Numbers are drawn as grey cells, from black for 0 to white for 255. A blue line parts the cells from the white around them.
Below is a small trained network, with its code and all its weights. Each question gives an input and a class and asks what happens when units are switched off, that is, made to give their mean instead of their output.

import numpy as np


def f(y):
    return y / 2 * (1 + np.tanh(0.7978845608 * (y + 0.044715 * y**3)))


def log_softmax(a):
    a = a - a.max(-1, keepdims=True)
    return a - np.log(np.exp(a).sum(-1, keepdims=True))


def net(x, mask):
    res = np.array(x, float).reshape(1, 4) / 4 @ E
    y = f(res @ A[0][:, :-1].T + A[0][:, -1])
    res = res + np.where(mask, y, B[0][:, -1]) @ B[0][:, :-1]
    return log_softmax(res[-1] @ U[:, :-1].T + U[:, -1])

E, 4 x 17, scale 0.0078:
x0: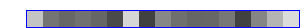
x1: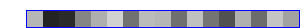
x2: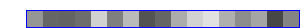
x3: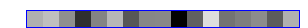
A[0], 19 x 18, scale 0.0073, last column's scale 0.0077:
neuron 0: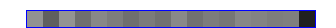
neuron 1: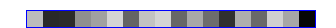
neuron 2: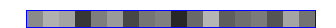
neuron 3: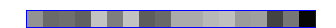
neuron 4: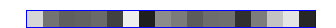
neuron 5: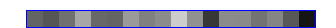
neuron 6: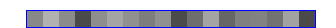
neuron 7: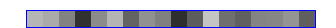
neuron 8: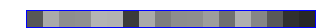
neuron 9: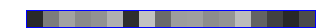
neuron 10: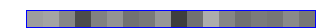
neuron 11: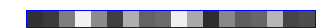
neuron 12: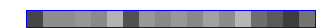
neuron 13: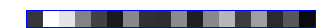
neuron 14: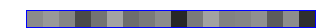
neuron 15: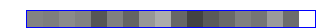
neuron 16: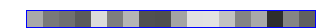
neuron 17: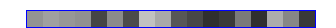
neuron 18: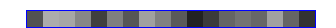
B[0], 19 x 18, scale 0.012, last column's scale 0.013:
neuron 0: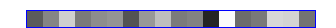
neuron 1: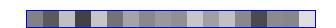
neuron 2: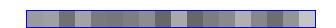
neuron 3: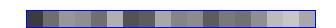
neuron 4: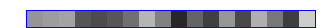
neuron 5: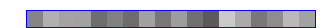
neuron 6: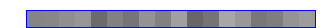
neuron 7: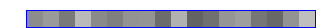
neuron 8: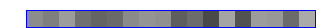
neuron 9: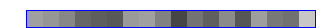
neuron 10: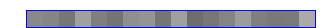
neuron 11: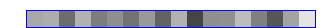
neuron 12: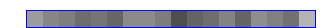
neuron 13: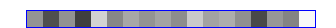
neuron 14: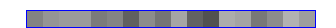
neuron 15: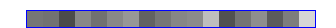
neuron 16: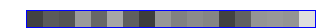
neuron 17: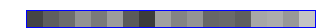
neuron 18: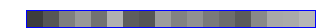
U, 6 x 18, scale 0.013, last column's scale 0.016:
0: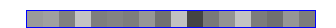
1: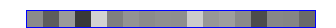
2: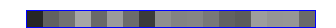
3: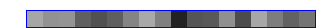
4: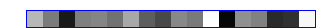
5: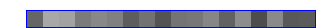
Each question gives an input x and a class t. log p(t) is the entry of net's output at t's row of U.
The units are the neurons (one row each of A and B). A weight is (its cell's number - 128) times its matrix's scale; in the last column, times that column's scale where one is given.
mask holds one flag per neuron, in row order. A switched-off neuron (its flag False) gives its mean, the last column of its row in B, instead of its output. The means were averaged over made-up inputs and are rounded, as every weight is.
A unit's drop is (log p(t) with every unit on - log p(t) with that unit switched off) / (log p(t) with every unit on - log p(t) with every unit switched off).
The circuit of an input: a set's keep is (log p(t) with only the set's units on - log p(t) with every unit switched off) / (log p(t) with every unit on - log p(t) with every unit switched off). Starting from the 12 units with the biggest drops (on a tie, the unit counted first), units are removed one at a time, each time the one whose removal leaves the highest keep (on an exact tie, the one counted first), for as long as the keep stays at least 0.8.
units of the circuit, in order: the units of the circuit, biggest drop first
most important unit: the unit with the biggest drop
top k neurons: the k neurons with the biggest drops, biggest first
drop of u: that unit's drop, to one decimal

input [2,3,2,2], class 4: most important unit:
neuron 13
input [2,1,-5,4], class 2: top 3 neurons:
[neuron 17; neuron 11; neuron 18]
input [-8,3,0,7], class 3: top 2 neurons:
[neuron 9; neuron 8]
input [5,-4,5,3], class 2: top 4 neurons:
[neuron 16; neuron 1; neuron 9; neuron 3]
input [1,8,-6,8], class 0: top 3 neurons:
[neuron 7; neuron 13; neuron 2]
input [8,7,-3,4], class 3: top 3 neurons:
[neuron 4; neuron 13; neuron 18]
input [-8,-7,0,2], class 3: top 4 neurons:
[neuron 9; neuron 8; neuron 1; neuron 12]
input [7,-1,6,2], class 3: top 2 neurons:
[neuron 4; neuron 17]
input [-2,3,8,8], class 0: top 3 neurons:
[neuron 7; neuron 2; neuron 14]
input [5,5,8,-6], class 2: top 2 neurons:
[neuron 16; neuron 3]
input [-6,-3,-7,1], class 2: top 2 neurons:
[neuron 18; neuron 17]
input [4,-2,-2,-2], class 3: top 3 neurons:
[neuron 4; neuron 16; neuron 2]
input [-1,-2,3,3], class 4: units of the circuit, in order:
[neuron 5; neuron 1]
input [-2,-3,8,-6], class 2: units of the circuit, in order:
[neuron 16]
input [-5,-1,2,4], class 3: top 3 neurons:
[neuron 11; neuron 9; neuron 8]
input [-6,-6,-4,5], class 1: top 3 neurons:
[neuron 13; neuron 4; neuron 11]
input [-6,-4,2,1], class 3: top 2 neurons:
[neuron 9; neuron 1]
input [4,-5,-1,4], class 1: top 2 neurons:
[neuron 13; neuron 11]
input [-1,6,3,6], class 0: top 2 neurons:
[neuron 13; neuron 7]
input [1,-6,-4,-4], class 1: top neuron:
[neuron 13]
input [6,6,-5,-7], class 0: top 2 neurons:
[neuron 11; neuron 13]
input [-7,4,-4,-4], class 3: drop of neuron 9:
0.1
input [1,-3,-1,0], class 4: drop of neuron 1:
0.9
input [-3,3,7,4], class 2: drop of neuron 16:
0.2
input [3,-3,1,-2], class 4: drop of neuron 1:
0.9
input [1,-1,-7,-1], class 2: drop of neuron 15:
0.0
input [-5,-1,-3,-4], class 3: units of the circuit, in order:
[neuron 9]
